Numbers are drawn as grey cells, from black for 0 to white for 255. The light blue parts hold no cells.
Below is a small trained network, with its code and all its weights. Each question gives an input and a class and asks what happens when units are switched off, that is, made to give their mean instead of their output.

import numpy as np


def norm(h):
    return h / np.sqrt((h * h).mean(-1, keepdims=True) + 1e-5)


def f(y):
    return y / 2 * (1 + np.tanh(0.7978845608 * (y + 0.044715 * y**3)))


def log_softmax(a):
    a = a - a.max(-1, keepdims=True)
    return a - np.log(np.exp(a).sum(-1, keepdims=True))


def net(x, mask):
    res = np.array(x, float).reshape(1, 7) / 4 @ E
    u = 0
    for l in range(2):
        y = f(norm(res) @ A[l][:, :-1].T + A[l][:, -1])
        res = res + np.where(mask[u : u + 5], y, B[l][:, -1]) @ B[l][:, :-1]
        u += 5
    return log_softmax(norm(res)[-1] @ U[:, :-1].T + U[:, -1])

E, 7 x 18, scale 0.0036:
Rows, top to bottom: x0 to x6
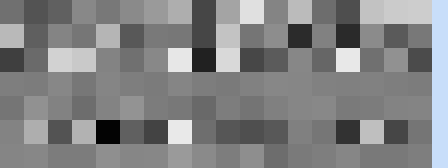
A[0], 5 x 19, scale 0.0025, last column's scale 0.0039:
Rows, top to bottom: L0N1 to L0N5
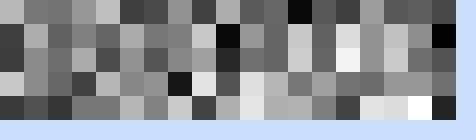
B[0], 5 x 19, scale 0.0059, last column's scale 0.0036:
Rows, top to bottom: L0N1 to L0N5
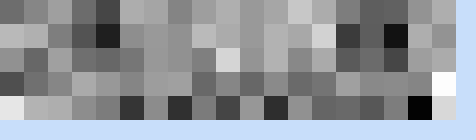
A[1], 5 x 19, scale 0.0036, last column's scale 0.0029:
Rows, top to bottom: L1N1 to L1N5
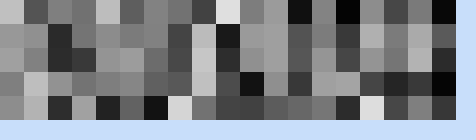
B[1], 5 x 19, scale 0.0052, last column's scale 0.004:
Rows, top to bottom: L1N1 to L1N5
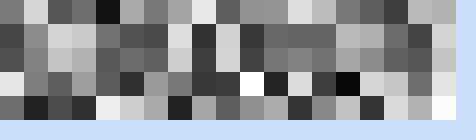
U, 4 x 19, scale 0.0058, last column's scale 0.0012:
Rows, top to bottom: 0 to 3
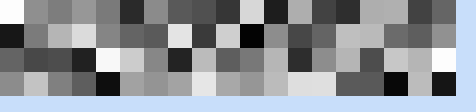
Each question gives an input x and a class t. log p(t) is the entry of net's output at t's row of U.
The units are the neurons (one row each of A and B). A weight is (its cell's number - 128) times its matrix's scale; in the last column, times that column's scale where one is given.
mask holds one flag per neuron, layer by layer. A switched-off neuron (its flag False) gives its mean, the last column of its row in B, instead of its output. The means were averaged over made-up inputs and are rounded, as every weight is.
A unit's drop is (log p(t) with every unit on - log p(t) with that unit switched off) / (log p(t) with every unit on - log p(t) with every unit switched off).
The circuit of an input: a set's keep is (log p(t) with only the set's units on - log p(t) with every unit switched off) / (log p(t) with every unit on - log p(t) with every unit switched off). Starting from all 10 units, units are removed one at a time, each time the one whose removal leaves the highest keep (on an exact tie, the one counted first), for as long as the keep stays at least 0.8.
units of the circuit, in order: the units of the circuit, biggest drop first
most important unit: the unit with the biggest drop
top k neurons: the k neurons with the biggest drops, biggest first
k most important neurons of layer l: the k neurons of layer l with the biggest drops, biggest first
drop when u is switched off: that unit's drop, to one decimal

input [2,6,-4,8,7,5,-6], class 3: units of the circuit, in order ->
[L1N1]
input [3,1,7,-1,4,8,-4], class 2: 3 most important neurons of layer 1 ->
[L1N5, L1N2, L1N3]
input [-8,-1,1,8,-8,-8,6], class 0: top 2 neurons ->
[L1N4, L1N5]
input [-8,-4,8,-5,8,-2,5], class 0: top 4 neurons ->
[L1N4, L0N4, L1N2, L1N3]
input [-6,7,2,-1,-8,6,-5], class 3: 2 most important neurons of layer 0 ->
[L0N1, L0N5]
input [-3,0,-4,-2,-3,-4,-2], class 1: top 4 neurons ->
[L1N5, L0N5, L0N1, L0N3]
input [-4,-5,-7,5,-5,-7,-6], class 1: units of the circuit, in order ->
[L1N3, L1N2, L1N5]
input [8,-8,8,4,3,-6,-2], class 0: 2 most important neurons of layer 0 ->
[L0N5, L0N4]
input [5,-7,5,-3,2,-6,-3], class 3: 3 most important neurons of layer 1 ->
[L1N5, L1N4, L1N2]
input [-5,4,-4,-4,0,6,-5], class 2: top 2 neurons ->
[L1N5, L0N5]
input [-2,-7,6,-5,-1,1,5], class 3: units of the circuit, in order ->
[L0N2, L0N3]
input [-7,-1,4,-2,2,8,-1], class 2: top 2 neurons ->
[L1N5, L0N5]
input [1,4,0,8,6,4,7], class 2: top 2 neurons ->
[L1N5, L0N3]
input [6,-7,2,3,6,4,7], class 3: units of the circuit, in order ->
[L0N2]
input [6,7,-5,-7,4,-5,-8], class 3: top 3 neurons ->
[L1N1, L1N4, L1N5]
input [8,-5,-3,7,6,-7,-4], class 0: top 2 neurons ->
[L0N5, L1N5]
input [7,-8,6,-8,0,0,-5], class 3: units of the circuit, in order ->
[L0N3, L0N2]
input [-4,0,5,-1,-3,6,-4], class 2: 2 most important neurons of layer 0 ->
[L0N5, L0N4]
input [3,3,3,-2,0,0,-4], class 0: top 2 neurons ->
[L0N5, L0N3]
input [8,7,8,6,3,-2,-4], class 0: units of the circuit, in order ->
[L0N5, L1N2]
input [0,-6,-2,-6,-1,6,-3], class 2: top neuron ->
[L1N5]
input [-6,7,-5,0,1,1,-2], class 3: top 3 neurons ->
[L1N1, L0N5, L0N1]
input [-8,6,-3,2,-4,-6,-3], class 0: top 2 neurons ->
[L1N4, L1N5]
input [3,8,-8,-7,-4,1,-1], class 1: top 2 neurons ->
[L1N2, L1N3]
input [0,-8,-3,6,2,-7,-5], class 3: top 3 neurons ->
[L0N2, L1N5, L0N3]
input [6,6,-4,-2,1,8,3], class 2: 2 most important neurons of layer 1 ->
[L1N5, L1N4]
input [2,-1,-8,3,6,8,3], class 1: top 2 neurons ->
[L1N2, L1N3]
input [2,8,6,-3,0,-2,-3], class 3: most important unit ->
L1N1
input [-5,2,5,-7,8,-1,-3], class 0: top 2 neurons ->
[L1N4, L0N4]
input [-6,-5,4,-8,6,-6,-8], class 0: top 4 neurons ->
[L1N4, L1N5, L0N4, L0N1]
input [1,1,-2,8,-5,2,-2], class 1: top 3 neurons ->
[L1N2, L0N3, L0N4]
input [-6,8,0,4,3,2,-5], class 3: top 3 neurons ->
[L1N1, L0N1, L0N5]
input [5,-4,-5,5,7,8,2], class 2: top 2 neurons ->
[L1N5, L1N4]
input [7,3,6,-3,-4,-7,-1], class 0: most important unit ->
L1N5
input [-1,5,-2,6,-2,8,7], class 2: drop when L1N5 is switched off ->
1.0
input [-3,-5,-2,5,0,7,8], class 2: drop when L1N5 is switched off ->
1.2
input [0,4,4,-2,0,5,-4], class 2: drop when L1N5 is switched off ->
0.6
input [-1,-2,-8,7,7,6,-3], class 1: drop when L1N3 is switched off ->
0.4
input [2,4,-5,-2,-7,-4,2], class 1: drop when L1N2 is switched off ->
0.2
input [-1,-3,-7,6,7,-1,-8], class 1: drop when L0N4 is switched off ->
0.0
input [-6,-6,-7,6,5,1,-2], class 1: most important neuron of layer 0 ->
[L0N5]
